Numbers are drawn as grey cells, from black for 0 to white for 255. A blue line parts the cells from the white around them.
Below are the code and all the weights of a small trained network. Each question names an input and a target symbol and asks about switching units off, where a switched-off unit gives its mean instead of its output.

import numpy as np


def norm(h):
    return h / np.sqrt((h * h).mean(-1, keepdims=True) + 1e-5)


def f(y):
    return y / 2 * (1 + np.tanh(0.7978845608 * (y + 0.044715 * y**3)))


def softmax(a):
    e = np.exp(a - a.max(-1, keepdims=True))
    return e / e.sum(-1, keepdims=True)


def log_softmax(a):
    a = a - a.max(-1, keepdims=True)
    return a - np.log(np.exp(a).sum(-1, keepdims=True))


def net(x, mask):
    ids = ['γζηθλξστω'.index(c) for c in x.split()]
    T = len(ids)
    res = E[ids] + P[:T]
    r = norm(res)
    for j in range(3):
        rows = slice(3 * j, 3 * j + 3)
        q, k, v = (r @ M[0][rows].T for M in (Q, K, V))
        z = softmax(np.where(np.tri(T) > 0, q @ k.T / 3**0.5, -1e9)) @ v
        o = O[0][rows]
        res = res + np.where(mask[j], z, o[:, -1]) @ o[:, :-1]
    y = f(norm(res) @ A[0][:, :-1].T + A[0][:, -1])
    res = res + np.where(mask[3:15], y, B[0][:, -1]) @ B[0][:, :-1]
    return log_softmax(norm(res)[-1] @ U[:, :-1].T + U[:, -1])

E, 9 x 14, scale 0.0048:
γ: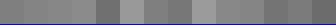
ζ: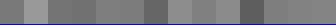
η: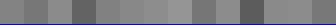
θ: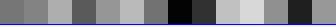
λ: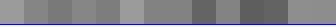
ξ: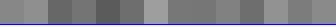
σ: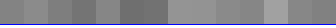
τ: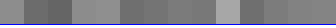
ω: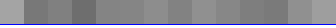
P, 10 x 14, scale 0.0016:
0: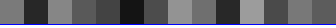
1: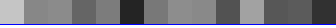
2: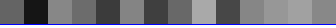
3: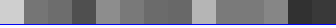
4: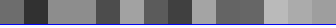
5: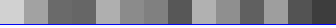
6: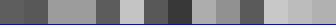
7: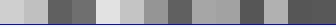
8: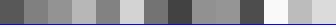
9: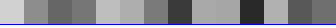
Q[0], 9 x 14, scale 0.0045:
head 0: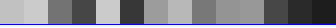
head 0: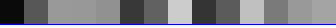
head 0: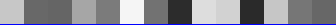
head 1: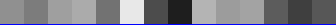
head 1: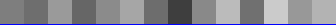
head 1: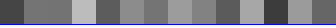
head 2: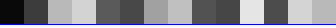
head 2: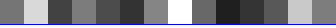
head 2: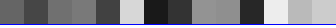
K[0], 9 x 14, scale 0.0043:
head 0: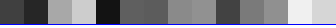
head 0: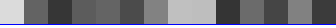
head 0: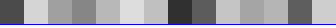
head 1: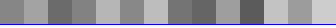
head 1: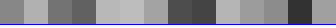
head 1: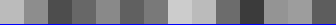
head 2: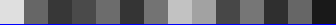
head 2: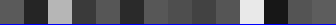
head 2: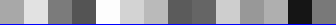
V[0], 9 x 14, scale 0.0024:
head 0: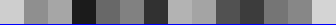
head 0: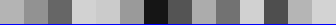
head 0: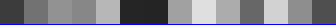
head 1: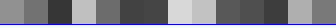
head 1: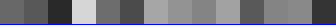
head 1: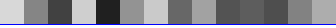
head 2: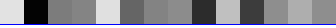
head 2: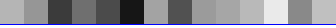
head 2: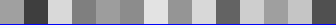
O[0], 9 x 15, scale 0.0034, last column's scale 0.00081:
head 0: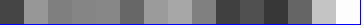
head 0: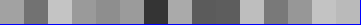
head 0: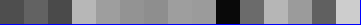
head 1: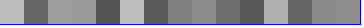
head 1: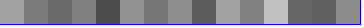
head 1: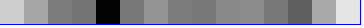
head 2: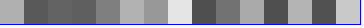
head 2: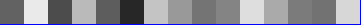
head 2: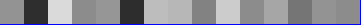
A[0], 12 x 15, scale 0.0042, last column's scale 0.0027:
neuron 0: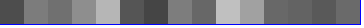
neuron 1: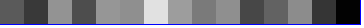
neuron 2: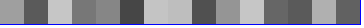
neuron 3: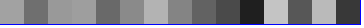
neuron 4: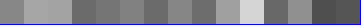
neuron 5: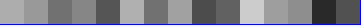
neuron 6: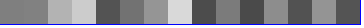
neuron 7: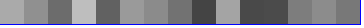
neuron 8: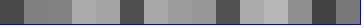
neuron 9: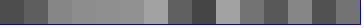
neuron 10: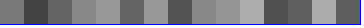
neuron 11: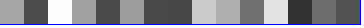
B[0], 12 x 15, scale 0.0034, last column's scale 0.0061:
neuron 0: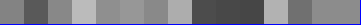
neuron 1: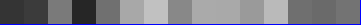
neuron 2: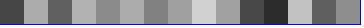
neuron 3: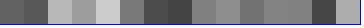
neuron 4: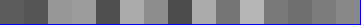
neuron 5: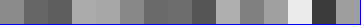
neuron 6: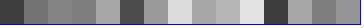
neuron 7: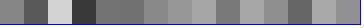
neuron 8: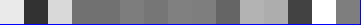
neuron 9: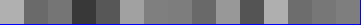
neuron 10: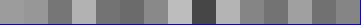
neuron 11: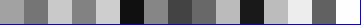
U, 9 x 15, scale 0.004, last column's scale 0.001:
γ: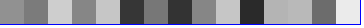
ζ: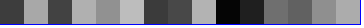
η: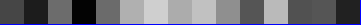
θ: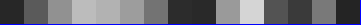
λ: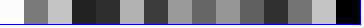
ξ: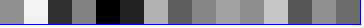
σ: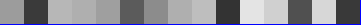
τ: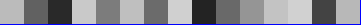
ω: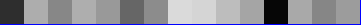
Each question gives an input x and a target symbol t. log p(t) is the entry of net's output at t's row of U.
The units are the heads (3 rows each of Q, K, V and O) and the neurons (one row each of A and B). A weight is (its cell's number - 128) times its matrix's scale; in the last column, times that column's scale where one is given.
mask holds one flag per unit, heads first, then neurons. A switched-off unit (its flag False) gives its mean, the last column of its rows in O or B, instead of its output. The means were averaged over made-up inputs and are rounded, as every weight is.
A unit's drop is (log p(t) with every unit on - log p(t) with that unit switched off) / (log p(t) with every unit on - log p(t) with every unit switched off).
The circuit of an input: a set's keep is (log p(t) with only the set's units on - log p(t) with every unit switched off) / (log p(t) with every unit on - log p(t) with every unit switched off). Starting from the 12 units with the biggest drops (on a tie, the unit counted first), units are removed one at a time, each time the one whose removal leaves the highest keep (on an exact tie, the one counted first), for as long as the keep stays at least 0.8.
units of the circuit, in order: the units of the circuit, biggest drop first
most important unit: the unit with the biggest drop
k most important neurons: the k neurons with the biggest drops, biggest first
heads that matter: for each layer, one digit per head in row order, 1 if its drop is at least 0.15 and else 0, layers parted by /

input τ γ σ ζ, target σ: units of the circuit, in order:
(head 0; neuron 8; head 2)
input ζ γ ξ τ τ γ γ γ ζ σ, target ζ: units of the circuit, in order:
(head 2; neuron 11)
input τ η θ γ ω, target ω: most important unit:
head 1
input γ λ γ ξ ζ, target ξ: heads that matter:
001
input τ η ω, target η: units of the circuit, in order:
(head 0; neuron 1; neuron 11)
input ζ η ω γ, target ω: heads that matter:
100
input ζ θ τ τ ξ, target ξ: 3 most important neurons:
(neuron 11; neuron 3; neuron 5)
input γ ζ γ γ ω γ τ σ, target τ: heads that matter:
001
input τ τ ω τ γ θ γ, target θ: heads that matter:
111
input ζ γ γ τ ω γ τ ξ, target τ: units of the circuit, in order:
(head 2; neuron 11)
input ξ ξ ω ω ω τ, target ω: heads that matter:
000
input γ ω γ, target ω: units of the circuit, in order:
(head 2; head 0; neuron 2)
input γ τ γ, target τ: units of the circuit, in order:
(head 2; neuron 5)
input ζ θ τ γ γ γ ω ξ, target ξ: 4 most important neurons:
(neuron 11; neuron 3; neuron 6; neuron 5)
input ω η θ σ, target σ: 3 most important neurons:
(neuron 11; neuron 8; neuron 0)
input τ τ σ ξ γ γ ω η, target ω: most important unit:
head 0
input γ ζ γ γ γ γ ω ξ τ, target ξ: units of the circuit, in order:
(head 2; neuron 11; head 0)
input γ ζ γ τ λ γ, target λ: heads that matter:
101
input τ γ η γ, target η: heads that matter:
100
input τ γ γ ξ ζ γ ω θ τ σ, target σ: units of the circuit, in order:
(head 1; neuron 8; neuron 11)
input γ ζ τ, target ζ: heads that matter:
101
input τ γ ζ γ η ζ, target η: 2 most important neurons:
(neuron 1; neuron 11)
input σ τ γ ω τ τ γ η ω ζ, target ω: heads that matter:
001
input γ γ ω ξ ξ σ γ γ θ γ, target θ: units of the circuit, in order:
(head 1; neuron 11; head 0; neuron 4)
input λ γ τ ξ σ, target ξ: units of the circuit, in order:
(head 2; neuron 11)
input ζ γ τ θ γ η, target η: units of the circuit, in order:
(neuron 11; neuron 1)
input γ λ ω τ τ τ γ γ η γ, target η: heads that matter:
000
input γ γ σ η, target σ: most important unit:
head 0
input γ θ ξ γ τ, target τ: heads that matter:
110
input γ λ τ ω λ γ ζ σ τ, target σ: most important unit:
neuron 8
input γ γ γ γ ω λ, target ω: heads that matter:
001
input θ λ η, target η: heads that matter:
010
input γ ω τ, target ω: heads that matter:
001
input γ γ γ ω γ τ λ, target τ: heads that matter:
001
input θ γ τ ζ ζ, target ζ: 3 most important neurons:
(neuron 11; neuron 0; neuron 5)
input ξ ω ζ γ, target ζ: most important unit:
head 0
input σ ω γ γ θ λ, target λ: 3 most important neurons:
(neuron 11; neuron 7; neuron 3)
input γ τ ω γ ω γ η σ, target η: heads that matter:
101
